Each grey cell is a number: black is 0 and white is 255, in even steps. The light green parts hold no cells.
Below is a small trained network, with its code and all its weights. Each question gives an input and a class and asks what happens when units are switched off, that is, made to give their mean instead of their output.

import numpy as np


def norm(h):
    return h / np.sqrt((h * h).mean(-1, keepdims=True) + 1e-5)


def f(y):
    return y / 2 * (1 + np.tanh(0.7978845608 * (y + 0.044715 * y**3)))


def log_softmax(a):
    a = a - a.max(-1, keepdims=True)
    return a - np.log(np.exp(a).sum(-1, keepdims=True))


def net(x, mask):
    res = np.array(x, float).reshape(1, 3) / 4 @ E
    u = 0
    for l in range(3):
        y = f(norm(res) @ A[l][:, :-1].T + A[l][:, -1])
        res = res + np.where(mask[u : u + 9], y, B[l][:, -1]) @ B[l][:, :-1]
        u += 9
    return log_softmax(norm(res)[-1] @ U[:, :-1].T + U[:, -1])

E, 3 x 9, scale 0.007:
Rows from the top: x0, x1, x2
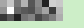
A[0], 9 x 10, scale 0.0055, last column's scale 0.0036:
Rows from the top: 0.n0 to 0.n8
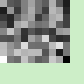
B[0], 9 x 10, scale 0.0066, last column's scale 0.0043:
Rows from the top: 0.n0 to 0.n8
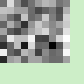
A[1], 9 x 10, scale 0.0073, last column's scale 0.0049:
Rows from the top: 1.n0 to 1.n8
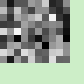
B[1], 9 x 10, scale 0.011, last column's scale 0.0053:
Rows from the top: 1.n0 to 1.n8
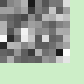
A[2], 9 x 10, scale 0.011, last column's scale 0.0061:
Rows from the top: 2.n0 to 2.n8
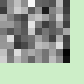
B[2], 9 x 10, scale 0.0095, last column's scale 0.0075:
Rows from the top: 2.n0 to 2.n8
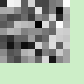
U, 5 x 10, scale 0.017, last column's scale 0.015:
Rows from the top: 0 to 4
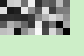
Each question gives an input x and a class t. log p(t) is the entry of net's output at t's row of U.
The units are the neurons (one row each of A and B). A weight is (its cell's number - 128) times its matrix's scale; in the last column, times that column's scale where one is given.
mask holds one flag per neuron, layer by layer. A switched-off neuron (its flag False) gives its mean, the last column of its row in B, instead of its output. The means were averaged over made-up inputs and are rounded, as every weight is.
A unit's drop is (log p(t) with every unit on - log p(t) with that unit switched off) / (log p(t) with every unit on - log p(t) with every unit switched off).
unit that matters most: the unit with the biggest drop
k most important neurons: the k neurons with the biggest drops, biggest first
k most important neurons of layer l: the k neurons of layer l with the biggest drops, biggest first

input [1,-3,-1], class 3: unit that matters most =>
0.n7
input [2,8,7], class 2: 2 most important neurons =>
(0.n4 0.n7)
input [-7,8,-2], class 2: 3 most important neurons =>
(0.n6 1.n6 0.n4)
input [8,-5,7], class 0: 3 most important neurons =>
(1.n6 0.n6 0.n7)
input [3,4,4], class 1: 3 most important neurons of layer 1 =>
(1.n5 1.n8 1.n2)
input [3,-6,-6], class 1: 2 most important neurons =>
(0.n7 1.n4)
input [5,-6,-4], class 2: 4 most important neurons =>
(1.n2 0.n5 1.n8 0.n7)
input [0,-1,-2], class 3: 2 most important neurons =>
(0.n7 1.n7)
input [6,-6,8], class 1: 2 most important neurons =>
(0.n2 1.n5)
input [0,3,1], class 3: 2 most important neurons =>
(0.n4 1.n0)
